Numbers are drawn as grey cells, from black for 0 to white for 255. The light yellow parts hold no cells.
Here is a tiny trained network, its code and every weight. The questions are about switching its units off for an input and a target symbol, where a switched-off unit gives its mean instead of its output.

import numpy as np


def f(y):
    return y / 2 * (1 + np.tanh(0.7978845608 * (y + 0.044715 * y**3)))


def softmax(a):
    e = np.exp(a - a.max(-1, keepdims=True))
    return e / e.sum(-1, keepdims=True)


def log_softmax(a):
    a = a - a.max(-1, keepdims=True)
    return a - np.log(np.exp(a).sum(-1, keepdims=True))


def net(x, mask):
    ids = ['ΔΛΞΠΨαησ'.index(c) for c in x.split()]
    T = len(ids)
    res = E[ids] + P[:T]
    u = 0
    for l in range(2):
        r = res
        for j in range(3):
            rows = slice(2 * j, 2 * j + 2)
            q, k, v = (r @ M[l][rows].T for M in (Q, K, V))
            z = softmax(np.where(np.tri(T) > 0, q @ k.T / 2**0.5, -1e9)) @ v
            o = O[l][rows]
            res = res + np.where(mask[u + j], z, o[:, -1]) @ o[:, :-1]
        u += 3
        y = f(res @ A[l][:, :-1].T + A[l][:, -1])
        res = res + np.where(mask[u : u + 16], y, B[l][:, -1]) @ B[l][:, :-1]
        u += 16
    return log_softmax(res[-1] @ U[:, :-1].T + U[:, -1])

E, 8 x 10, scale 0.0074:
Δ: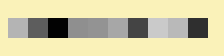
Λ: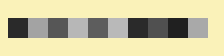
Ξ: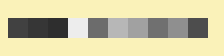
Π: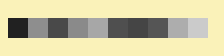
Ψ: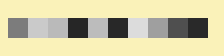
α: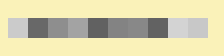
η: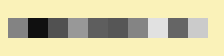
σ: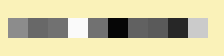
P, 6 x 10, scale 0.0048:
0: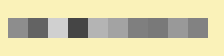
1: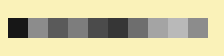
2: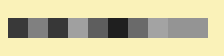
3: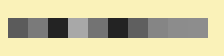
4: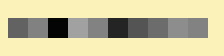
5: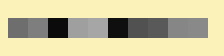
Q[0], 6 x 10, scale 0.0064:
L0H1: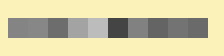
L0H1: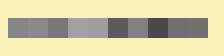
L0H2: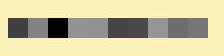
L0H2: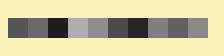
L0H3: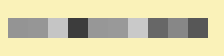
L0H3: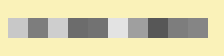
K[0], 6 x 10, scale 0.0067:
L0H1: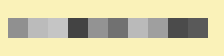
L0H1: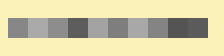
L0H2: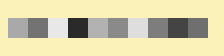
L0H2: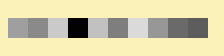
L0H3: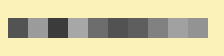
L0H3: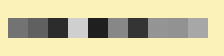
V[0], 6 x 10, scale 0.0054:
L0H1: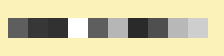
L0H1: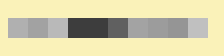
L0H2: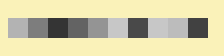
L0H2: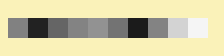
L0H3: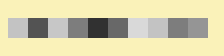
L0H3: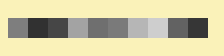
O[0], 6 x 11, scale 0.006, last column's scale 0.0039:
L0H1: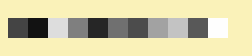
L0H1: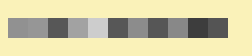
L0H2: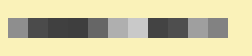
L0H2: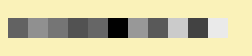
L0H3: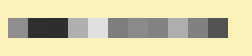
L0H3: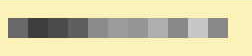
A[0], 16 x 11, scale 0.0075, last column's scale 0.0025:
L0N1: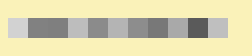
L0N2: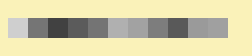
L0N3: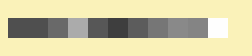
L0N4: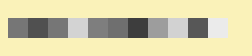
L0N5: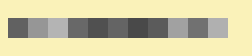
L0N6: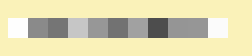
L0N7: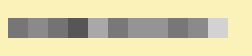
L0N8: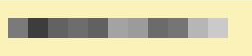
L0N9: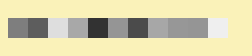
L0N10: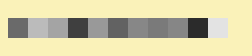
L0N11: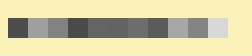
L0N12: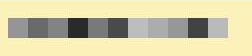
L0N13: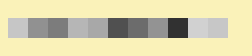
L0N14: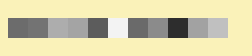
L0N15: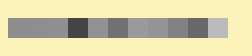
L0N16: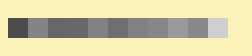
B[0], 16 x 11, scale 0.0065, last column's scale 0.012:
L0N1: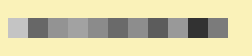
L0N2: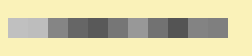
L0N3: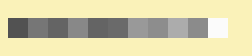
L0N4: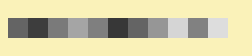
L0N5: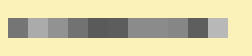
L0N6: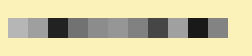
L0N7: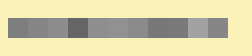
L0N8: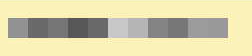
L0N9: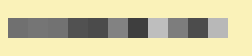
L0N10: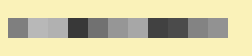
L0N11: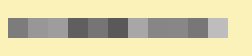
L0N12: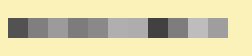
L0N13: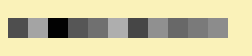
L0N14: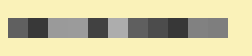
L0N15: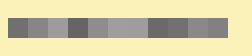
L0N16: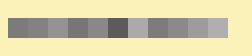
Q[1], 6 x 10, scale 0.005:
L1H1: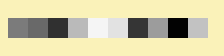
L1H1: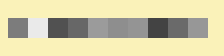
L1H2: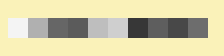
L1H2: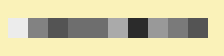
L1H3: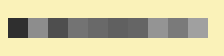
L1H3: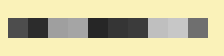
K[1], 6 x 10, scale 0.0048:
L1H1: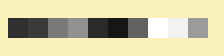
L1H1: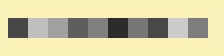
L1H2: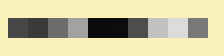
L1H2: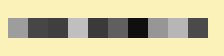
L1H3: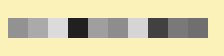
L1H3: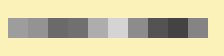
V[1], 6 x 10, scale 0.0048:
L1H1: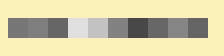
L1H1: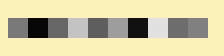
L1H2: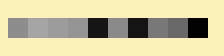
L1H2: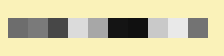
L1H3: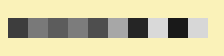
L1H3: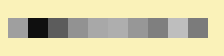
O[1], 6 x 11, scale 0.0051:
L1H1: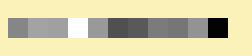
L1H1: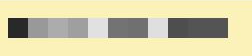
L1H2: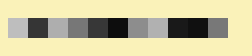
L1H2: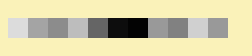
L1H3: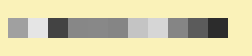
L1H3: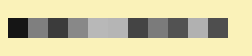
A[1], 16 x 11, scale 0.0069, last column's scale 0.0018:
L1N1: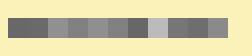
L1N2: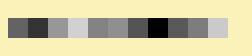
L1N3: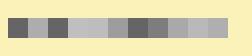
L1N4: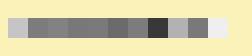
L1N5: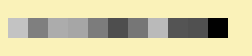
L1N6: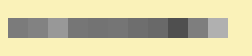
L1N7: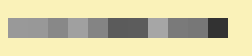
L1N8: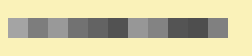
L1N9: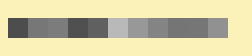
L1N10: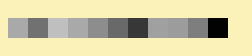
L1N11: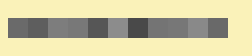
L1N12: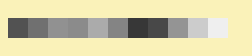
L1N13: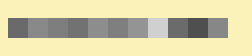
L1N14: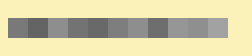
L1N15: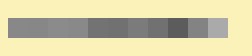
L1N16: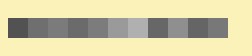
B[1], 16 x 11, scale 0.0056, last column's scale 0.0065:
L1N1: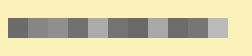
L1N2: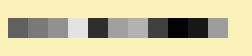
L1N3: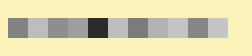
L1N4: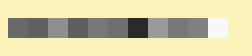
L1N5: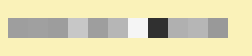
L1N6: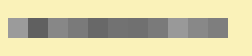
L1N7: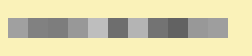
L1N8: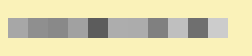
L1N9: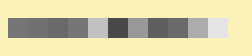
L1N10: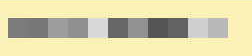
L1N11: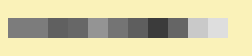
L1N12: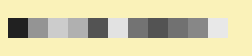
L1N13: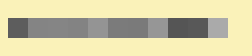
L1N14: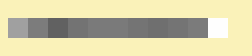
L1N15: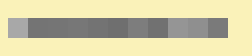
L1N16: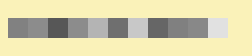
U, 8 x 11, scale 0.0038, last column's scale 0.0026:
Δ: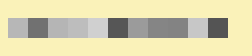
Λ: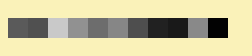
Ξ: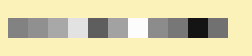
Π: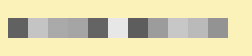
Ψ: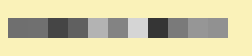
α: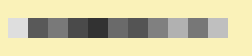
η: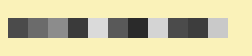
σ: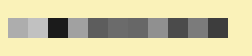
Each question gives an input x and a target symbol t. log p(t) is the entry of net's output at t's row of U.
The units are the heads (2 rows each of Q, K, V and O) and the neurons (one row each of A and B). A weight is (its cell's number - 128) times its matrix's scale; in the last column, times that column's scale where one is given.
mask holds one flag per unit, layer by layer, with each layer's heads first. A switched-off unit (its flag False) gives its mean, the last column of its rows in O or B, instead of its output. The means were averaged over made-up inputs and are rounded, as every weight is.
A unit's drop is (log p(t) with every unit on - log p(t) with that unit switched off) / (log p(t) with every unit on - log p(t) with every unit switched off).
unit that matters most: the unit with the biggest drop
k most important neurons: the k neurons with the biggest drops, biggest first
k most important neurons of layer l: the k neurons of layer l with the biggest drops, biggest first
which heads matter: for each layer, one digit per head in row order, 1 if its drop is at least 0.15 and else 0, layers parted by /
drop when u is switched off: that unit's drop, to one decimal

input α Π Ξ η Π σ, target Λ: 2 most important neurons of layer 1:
[L1N2, L1N12]
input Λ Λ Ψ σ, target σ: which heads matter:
110 / 000
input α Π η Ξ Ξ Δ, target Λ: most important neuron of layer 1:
[L1N2]
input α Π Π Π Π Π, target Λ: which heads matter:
101 / 001
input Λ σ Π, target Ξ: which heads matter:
001 / 011
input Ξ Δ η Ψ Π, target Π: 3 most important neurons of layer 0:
[L0N9, L0N5, L0N11]
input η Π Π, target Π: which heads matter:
001 / 010
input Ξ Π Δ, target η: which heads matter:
100 / 100
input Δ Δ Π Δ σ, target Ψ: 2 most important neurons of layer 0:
[L0N4, L0N8]
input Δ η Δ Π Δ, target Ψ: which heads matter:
010 / 010
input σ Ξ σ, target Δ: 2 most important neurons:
[L1N5, L1N10]
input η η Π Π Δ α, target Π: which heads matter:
101 / 011
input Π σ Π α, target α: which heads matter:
001 / 100
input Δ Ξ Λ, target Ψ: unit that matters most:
L0H2
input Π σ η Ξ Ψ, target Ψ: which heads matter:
000 / 010
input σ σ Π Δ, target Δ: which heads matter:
010 / 010
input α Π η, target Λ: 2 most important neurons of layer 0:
[L0N6, L0N1]
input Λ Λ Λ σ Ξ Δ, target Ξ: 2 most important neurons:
[L1N5, L0N14]
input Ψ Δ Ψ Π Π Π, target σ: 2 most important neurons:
[L0N13, L0N4]
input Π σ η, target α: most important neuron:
[L0N10]
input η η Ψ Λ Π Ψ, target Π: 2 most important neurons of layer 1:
[L1N3, L1N12]
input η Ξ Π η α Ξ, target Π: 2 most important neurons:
[L1N3, L1N12]
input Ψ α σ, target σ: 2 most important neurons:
[L0N13, L0N6]
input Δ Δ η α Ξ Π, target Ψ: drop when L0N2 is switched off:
0.1
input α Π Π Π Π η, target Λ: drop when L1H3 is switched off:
0.9
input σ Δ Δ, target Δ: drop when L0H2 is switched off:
0.3
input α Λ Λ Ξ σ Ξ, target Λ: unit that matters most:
L1H3
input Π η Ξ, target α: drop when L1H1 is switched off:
0.3
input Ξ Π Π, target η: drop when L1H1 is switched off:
0.4
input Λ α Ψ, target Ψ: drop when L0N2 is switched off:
0.0
